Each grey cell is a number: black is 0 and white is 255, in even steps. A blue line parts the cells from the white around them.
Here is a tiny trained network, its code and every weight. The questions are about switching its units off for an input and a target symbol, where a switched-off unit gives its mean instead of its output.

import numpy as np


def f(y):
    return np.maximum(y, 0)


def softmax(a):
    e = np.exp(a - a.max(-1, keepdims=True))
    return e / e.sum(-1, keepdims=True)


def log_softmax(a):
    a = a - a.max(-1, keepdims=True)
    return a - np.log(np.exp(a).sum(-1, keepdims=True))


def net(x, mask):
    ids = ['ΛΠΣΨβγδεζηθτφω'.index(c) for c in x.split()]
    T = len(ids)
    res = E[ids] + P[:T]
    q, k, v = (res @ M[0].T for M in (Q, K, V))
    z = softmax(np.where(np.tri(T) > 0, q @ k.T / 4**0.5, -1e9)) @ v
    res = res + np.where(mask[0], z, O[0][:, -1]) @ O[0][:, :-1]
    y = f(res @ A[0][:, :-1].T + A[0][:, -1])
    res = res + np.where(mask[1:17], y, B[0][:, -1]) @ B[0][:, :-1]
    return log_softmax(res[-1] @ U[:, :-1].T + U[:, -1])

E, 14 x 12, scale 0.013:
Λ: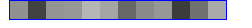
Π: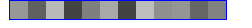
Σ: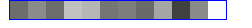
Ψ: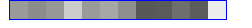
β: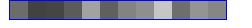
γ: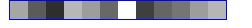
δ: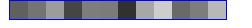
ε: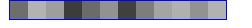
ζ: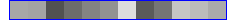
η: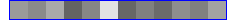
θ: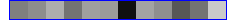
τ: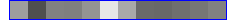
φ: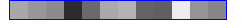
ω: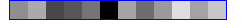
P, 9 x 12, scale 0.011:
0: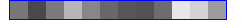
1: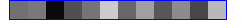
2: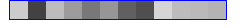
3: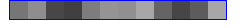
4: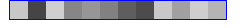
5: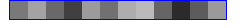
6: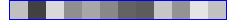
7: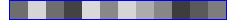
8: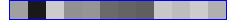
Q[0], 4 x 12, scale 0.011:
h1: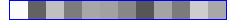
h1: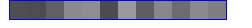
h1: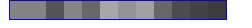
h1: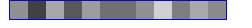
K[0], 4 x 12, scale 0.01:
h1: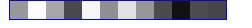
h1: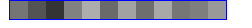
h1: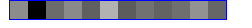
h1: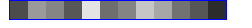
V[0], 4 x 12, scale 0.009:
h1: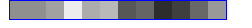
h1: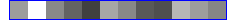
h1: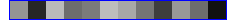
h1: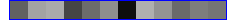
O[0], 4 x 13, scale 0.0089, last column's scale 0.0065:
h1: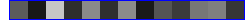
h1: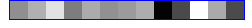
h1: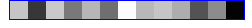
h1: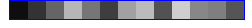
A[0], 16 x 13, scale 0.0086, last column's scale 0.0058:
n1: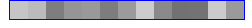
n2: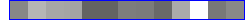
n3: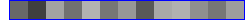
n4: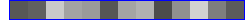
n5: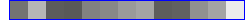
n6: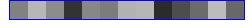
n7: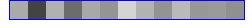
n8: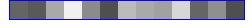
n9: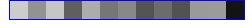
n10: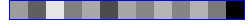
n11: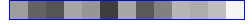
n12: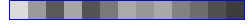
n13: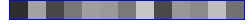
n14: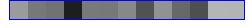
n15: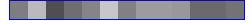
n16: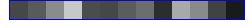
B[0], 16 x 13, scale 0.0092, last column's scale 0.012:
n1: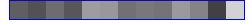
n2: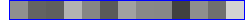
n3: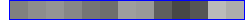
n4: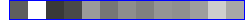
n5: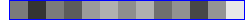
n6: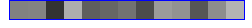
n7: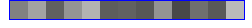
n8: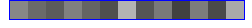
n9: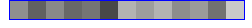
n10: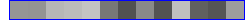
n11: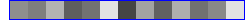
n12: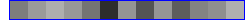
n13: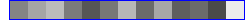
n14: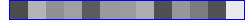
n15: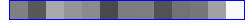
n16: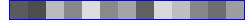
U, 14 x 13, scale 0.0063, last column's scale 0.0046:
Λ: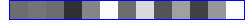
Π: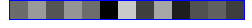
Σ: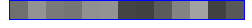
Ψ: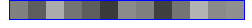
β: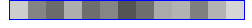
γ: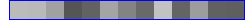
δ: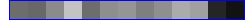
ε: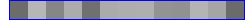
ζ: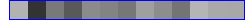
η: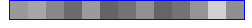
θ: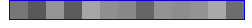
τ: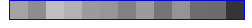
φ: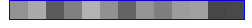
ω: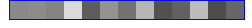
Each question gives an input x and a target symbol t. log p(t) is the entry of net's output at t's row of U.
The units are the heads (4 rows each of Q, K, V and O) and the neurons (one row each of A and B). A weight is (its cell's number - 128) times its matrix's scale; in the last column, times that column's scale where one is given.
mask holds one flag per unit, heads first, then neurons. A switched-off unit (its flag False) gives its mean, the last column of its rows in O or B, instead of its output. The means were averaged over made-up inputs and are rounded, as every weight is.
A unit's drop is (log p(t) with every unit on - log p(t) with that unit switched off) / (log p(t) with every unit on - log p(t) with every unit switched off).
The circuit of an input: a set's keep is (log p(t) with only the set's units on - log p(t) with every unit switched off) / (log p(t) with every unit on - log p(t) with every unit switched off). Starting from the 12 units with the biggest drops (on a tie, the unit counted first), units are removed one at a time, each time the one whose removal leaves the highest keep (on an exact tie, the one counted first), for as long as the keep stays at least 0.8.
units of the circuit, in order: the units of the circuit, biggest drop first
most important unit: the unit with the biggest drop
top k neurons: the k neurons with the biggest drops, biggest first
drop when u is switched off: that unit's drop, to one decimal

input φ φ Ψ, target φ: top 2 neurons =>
n1, n4
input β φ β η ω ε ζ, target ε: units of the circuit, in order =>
h1, n4
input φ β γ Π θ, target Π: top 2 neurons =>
n8, n7
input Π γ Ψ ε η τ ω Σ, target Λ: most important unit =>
n5
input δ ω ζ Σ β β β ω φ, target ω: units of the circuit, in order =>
h1, n2
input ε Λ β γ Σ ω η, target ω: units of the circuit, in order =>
h1, n2
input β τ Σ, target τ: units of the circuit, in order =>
h1, n10
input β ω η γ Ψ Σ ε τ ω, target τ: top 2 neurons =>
n10, n11
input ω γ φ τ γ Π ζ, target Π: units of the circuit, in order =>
h1, n8
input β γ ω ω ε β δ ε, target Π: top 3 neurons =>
n13, n11, n2
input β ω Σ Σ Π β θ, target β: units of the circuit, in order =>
h1, n14
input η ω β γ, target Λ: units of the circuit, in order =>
n5, n2
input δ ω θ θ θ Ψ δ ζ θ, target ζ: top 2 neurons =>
n9, n14
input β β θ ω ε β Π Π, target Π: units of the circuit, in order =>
n11
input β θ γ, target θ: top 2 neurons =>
n16, n11
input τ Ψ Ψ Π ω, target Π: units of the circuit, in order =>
h1, n8
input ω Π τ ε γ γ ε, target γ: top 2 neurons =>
n9, n5
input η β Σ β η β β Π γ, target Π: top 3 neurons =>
n8, n7, n3
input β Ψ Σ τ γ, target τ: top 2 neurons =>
n11, n10
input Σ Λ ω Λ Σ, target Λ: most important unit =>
n11
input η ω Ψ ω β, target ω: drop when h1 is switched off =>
1.0
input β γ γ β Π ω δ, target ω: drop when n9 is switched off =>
0.0
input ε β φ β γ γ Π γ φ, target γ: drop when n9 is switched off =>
0.1
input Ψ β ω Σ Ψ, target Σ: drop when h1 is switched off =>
0.9
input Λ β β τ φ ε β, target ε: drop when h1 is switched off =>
0.9
